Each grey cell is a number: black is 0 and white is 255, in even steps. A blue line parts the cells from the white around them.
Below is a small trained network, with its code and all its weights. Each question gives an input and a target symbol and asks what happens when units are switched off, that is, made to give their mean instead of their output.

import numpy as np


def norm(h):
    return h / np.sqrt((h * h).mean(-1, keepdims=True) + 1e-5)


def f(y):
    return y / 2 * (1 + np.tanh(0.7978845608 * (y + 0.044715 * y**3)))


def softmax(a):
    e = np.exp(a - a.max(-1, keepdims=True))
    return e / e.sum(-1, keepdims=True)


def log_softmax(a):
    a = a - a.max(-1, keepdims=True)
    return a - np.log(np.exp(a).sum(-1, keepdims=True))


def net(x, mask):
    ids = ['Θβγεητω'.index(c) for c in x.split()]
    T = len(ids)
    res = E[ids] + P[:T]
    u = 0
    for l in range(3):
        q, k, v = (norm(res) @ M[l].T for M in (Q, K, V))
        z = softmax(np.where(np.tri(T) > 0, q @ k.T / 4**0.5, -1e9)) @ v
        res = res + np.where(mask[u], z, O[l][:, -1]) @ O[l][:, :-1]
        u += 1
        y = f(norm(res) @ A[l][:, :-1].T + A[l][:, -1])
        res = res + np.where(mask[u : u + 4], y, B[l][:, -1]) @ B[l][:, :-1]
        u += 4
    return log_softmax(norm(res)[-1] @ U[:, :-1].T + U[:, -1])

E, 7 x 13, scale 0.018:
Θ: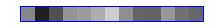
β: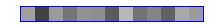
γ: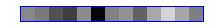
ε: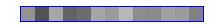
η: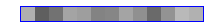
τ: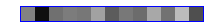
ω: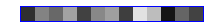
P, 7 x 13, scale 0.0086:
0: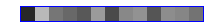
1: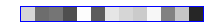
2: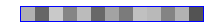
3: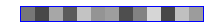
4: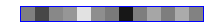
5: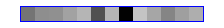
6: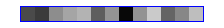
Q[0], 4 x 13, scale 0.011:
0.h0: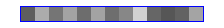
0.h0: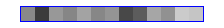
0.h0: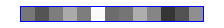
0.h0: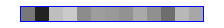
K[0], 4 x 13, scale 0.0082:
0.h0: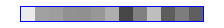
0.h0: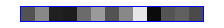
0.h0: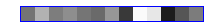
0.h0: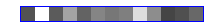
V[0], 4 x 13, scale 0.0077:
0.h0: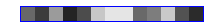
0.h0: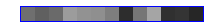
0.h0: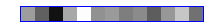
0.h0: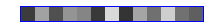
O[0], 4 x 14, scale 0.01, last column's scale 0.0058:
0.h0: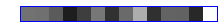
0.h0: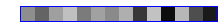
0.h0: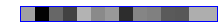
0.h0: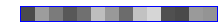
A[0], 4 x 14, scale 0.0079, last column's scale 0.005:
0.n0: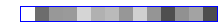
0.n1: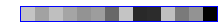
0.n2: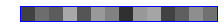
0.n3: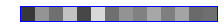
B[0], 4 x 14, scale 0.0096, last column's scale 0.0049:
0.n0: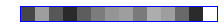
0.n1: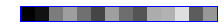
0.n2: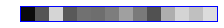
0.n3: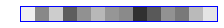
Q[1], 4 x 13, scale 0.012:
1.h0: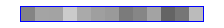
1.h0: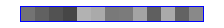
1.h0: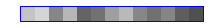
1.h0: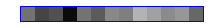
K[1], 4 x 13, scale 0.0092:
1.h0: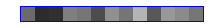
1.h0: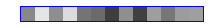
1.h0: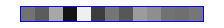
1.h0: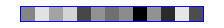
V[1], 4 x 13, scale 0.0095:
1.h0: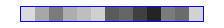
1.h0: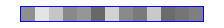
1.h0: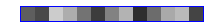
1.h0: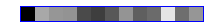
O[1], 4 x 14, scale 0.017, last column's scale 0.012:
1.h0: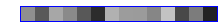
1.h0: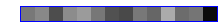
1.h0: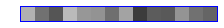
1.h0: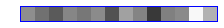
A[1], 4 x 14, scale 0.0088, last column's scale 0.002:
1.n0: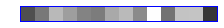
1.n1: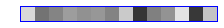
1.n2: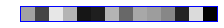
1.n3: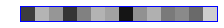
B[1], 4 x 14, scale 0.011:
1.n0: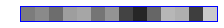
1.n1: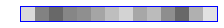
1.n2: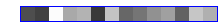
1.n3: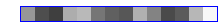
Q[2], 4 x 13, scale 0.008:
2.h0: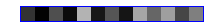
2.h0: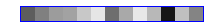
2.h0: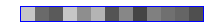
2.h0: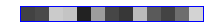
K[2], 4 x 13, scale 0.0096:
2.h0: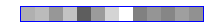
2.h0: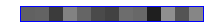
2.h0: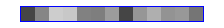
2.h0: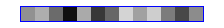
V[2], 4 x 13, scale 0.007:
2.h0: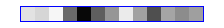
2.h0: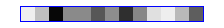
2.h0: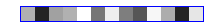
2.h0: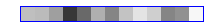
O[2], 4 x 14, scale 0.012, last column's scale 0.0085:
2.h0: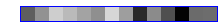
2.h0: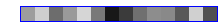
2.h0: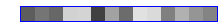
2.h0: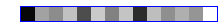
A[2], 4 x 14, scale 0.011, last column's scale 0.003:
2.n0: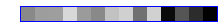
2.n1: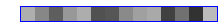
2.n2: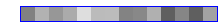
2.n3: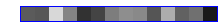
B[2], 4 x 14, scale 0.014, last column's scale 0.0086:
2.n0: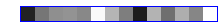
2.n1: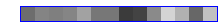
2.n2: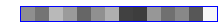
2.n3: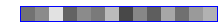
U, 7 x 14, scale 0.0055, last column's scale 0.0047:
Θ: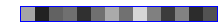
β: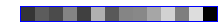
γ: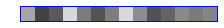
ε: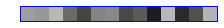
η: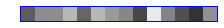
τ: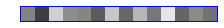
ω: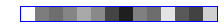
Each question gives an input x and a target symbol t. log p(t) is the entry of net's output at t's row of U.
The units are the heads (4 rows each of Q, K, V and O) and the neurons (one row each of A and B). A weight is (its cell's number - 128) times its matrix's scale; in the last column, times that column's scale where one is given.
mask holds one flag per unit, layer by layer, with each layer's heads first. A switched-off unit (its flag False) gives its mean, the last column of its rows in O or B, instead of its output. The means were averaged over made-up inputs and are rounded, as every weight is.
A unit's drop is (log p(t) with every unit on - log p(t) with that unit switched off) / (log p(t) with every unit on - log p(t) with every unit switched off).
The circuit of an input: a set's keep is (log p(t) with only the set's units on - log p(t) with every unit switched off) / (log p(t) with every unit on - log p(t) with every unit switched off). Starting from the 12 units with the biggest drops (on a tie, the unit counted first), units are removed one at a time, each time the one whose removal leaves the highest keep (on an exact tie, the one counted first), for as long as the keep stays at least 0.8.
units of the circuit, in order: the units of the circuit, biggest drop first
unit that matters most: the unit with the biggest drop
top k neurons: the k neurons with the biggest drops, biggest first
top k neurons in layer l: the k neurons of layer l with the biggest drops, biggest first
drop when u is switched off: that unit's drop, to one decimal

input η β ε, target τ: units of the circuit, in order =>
[0.h0; 1.h0]
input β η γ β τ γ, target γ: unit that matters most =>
0.h0
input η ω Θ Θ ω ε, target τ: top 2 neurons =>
[0.n3; 1.n2]
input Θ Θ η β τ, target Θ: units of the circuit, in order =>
[0.h0; 2.h0]
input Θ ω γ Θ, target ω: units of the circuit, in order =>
[2.h0; 1.h0; 0.h0]
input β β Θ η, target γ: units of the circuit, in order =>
[0.h0; 1.h0]
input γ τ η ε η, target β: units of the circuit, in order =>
[0.h0; 1.h0]
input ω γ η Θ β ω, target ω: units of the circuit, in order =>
[0.h0; 2.h0; 1.h0; 0.n3]
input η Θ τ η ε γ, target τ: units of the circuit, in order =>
[1.h0; 0.h0]
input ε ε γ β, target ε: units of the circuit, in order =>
[0.h0; 2.h0]
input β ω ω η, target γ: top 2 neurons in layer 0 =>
[0.n2; 0.n0]
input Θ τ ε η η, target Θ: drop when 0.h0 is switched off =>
0.8
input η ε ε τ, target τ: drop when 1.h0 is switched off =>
0.7
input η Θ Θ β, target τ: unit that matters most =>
1.h0
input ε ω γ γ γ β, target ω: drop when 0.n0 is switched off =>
0.2
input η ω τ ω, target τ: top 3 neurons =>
[0.n3; 1.n2; 0.n2]
